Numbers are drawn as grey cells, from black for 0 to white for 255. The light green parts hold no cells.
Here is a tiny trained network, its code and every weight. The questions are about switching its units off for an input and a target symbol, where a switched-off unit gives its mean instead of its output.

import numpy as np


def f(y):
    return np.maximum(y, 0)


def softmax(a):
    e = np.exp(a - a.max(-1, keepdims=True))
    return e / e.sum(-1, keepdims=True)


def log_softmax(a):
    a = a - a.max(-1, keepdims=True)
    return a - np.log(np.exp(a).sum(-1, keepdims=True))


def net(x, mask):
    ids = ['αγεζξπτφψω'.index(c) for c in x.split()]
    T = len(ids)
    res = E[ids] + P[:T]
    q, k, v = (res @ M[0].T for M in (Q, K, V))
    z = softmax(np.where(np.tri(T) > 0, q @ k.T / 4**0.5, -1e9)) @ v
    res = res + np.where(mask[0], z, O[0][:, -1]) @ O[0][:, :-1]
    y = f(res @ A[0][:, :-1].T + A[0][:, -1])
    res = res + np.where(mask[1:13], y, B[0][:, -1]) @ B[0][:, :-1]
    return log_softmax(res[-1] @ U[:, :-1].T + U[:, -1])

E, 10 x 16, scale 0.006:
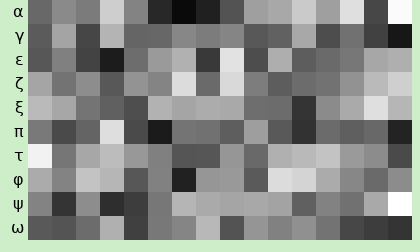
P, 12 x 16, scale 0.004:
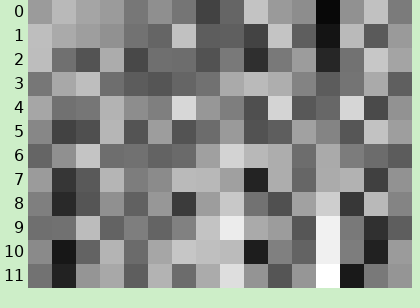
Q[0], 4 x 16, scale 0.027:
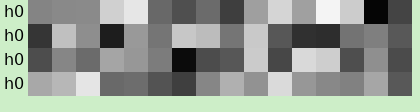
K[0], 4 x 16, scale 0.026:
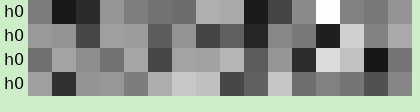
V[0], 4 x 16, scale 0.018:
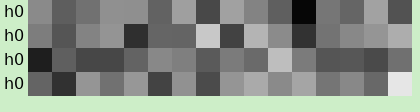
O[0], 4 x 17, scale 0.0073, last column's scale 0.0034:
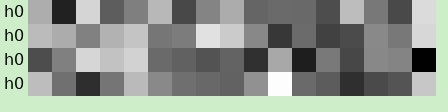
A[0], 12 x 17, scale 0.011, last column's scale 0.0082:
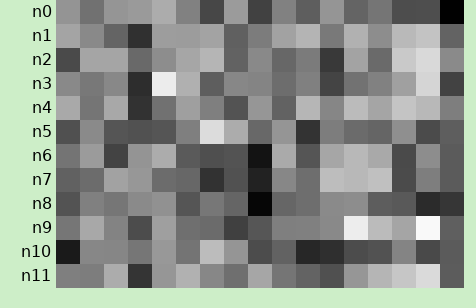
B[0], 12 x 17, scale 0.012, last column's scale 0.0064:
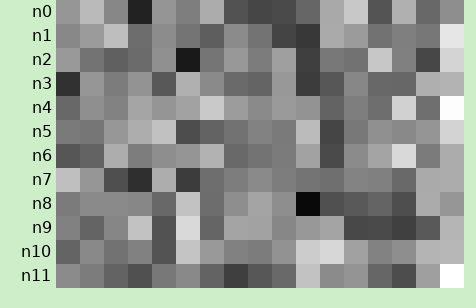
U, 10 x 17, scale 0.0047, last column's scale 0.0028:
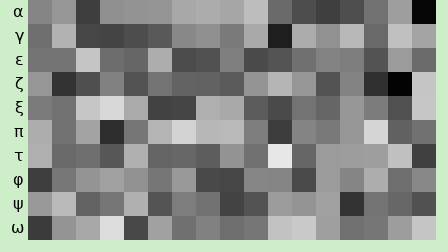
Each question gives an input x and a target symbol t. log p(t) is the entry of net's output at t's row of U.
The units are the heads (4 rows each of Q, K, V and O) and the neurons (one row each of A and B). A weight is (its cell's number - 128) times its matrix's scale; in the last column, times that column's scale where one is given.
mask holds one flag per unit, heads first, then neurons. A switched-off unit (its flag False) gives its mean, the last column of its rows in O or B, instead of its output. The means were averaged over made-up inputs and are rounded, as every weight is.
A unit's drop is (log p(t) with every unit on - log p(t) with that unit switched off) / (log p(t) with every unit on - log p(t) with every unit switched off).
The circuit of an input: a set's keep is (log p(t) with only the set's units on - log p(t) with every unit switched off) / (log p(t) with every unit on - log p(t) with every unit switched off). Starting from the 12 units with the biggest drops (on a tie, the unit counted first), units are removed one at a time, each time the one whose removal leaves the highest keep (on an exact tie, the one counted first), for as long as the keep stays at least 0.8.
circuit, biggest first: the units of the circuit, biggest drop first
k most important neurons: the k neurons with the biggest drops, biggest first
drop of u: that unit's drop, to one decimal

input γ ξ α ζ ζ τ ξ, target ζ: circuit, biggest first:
[h0; n9; n2; n11]
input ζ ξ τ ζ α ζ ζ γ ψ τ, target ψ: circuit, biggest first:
[h0; n0]
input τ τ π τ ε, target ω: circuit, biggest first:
[h0; n9; n2]
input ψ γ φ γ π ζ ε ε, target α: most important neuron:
[n3]
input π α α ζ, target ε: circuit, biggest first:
[h0; n11; n3]
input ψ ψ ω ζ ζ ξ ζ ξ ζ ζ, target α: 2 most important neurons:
[n3; n1]
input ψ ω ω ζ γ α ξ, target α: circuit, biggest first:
[h0; n3]
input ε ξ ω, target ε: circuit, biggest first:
[h0; n8]
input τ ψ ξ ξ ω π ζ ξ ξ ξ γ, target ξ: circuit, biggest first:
[h0; n5]
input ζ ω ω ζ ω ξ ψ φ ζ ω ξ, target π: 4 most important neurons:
[n4; n11; n5; n1]
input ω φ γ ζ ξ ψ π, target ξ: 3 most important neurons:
[n5; n11; n10]
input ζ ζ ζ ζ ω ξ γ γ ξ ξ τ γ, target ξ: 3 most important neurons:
[n5; n11; n10]
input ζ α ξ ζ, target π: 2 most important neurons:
[n4; n11]
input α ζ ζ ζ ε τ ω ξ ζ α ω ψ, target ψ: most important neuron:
[n1]
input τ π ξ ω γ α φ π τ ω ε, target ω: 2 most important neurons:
[n9; n4]
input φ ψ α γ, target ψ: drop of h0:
1.2
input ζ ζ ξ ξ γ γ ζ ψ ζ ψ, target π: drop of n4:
0.4
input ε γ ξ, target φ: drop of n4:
0.2
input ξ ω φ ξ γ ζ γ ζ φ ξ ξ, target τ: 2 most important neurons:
[n5; n11]
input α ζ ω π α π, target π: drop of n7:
0.0
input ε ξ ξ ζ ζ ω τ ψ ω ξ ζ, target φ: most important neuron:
[n3]
